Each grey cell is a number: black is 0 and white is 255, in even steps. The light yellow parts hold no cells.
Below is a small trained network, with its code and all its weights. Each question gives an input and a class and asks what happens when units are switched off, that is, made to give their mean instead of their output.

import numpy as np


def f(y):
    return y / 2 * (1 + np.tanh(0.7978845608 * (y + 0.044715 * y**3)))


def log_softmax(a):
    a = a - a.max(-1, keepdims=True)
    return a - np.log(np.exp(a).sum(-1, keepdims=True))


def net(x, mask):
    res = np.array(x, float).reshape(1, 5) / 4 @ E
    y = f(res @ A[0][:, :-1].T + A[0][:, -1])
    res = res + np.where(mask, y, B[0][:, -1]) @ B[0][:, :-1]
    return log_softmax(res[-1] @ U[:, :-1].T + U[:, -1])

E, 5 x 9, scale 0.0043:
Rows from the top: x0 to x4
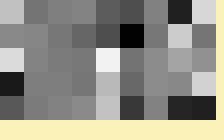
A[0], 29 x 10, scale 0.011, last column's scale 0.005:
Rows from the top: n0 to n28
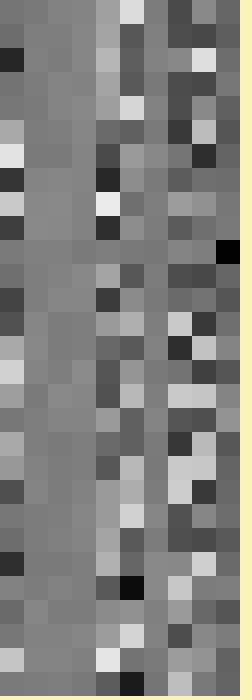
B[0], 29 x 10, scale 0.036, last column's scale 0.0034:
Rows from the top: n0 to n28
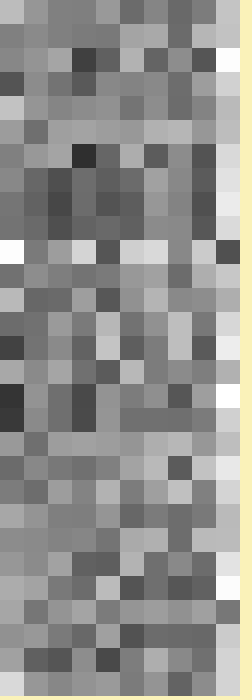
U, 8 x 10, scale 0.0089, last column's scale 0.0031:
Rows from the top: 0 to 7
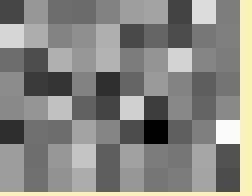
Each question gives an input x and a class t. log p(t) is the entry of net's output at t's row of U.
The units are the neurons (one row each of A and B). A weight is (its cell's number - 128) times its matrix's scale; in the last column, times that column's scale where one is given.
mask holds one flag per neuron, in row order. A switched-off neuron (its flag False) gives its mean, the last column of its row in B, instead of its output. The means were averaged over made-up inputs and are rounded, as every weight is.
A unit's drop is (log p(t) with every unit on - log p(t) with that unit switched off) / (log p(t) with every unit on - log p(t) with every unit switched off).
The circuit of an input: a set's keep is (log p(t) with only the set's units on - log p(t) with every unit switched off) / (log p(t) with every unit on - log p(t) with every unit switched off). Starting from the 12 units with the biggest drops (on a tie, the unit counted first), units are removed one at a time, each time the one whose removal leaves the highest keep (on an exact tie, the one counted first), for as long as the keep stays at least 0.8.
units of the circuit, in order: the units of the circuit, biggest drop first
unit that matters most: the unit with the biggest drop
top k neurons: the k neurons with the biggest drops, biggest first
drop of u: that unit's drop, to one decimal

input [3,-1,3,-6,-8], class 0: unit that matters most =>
n16
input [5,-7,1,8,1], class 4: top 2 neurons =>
[n2 n23]
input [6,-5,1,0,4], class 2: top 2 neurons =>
[n14 n24]
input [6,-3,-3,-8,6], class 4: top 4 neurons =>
[n6 n15 n16 n19]
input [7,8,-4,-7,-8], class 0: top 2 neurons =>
[n16 n19]
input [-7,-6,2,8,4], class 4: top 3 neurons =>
[n2 n23 n14]
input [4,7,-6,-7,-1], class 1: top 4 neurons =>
[n24 n28 n2 n23]
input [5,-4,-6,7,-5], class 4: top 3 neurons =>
[n2 n23 n8]
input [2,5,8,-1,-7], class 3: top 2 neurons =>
[n8 n27]
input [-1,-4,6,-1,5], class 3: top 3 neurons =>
[n8 n27 n16]
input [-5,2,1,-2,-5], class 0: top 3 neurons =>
[n16 n19 n14]
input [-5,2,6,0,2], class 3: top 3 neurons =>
[n8 n27 n14]
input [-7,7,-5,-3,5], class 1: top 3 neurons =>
[n24 n28 n14]
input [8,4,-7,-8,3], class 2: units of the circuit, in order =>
[n14]
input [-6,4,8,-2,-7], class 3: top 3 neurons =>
[n8 n27 n3]
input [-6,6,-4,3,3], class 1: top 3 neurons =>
[n24 n28 n14]
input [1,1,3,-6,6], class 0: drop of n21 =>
0.0
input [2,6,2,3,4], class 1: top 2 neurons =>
[n24 n28]
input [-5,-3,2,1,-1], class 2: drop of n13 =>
0.2
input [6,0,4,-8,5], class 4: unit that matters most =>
n6
